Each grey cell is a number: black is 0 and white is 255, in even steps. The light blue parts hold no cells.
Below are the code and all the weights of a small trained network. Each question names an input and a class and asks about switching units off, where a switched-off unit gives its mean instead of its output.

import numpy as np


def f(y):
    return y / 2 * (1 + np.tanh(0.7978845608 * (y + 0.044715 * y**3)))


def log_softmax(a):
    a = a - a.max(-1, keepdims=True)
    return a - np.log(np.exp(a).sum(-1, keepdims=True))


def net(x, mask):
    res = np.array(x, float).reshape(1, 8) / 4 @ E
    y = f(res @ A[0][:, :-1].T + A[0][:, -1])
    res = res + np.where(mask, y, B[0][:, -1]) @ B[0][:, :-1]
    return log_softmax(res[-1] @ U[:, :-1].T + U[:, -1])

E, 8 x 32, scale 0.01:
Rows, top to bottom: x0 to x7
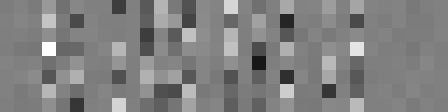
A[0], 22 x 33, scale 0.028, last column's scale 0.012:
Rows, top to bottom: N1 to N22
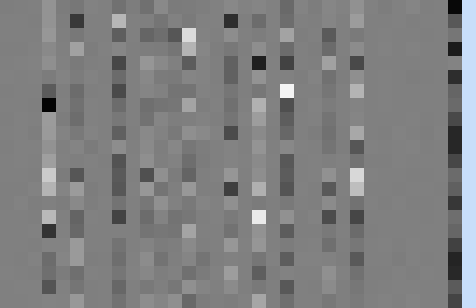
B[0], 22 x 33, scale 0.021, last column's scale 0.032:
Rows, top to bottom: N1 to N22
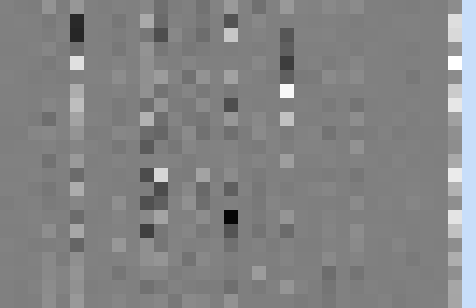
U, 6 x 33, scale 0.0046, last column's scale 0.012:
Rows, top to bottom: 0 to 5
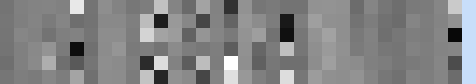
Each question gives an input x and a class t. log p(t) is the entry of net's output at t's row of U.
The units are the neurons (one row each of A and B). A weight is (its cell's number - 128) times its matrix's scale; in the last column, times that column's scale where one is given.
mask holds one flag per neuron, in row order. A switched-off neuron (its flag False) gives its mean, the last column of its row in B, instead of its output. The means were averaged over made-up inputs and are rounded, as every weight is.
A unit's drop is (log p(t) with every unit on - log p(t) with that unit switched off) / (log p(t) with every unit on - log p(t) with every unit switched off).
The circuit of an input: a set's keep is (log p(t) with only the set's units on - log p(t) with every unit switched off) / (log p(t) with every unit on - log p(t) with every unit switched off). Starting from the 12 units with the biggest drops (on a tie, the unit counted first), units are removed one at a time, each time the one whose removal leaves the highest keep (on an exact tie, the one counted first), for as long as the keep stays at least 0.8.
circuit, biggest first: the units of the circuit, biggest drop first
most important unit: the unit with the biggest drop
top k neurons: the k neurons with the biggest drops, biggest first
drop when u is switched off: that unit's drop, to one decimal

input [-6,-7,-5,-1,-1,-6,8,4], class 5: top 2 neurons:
N7; N16
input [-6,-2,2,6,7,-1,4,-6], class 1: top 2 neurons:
N13; N7
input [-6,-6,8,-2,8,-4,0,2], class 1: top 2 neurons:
N13; N3
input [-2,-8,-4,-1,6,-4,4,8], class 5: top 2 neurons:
N7; N16
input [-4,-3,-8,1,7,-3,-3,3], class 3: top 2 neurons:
N2; N5
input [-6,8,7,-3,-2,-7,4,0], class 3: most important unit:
N16
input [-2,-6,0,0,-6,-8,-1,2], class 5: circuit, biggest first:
N7; N13
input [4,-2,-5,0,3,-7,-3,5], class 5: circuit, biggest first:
N7; N16
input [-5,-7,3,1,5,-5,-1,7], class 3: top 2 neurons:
N5; N2
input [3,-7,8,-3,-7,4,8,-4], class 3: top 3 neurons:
N3; N5; N16
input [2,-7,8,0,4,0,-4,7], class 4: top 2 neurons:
N2; N16
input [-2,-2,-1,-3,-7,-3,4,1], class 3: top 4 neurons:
N3; N5; N16; N7
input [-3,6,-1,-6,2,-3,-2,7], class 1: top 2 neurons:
N2; N13
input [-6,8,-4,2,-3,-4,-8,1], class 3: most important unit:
N2
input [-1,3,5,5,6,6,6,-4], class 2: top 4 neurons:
N8; N7; N16; N17
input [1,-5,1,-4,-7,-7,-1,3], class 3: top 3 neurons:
N3; N5; N16
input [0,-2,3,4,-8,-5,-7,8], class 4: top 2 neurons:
N13; N16
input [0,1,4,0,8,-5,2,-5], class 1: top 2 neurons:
N13; N7
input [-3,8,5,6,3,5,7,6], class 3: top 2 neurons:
N2; N13
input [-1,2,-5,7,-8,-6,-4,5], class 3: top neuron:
N2
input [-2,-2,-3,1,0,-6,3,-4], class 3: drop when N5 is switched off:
0.4
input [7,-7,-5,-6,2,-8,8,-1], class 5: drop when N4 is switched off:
0.0
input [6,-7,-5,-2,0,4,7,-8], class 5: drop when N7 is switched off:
0.2
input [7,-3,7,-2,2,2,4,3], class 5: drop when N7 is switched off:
0.1
